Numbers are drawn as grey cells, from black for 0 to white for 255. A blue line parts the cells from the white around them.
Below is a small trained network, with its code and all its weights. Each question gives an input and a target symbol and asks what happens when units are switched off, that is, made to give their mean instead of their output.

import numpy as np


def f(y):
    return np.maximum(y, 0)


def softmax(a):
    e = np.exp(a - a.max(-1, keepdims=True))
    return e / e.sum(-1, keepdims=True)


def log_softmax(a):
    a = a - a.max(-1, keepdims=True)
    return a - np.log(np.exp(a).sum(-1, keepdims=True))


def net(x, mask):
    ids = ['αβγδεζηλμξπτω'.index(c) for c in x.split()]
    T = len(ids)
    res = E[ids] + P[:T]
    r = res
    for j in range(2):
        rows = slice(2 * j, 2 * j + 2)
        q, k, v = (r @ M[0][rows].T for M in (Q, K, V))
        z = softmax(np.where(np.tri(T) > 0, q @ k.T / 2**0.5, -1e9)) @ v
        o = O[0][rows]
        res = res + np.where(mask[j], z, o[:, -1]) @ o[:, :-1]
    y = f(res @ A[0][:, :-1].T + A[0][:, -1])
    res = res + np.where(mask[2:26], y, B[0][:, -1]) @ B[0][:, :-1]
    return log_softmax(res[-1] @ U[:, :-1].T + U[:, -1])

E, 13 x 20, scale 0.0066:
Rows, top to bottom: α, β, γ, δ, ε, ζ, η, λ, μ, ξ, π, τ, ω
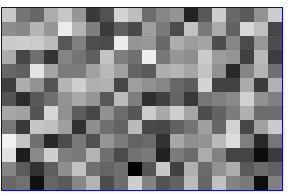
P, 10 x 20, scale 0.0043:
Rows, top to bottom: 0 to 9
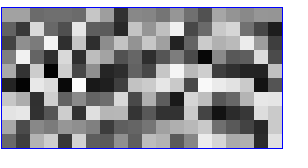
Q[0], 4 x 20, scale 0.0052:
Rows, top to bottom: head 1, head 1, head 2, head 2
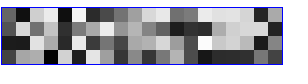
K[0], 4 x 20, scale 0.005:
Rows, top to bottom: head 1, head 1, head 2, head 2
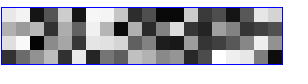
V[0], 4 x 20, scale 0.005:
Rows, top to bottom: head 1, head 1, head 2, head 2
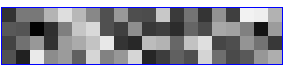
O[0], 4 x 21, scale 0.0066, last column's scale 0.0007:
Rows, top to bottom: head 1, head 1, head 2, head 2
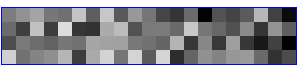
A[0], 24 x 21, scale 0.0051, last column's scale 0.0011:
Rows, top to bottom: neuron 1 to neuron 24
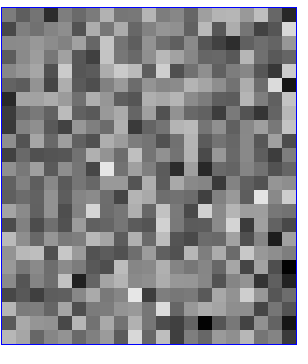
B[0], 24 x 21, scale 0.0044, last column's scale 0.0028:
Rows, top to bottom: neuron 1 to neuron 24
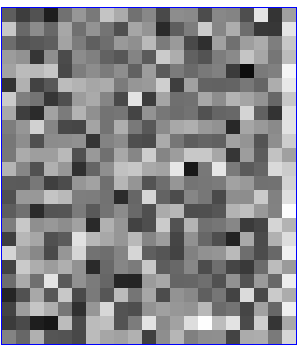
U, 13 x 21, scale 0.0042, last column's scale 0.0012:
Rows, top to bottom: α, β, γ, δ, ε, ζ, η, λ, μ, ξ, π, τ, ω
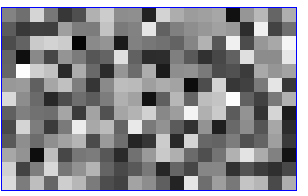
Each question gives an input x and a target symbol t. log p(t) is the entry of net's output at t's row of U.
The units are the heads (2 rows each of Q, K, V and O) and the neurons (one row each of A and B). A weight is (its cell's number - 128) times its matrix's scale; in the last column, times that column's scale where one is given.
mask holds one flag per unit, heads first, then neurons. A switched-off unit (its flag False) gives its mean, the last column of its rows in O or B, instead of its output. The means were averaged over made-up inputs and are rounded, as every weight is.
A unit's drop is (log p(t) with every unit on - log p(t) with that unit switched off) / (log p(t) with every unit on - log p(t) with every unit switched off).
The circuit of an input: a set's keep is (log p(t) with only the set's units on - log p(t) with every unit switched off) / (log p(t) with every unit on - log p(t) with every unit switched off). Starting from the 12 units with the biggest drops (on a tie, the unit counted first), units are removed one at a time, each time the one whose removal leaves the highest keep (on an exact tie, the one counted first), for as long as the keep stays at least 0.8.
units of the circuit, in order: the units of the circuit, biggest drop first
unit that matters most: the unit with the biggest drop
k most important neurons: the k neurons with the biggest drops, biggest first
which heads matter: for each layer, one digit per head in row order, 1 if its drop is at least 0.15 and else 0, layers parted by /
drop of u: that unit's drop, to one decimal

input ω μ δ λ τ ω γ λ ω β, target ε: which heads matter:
11
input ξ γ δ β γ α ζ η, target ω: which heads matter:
01
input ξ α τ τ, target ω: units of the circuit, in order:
(head 2; neuron 18)
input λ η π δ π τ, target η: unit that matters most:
head 2
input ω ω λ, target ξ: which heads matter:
10
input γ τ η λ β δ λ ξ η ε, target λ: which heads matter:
11
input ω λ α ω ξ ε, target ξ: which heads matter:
10
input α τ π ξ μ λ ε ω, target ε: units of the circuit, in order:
(head 2; head 1)
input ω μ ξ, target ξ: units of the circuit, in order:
(head 1; neuron 6; neuron 20)
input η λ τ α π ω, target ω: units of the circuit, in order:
(head 2; head 1)
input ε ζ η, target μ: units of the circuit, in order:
(head 2; head 1; neuron 17)
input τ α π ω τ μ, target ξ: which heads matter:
10
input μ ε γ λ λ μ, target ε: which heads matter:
11
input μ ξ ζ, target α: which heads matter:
01
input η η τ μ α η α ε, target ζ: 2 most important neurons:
(neuron 12; neuron 3)
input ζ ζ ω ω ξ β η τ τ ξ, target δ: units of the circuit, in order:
(head 1; head 2; neuron 8; neuron 13)
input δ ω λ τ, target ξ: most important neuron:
(neuron 6)
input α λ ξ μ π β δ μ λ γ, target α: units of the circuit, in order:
(head 2; neuron 24; neuron 22)
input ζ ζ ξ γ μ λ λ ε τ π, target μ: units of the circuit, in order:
(head 1; neuron 17; head 2)
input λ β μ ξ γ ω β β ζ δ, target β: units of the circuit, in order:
(head 1; neuron 23; neuron 1)
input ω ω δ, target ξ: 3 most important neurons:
(neuron 6; neuron 20; neuron 10)
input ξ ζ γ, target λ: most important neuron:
(neuron 6)
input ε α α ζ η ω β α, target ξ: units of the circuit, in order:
(head 1; neuron 6; neuron 10; neuron 20)
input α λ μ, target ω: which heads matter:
01
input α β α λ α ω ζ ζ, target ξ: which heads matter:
10
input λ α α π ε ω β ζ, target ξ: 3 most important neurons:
(neuron 6; neuron 10; neuron 20)
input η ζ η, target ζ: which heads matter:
11
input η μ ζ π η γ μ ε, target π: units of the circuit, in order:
(head 1; neuron 15)
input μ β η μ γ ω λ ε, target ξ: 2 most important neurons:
(neuron 6; neuron 10)
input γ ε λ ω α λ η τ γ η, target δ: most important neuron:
(neuron 8)
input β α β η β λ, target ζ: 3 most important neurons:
(neuron 12; neuron 3; neuron 5)
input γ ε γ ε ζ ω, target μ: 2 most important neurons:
(neuron 17; neuron 15)
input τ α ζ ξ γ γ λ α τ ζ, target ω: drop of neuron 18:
0.2
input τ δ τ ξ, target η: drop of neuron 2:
0.1
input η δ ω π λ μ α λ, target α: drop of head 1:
0.1
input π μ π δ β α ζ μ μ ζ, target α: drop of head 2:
1.2
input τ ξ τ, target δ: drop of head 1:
0.7
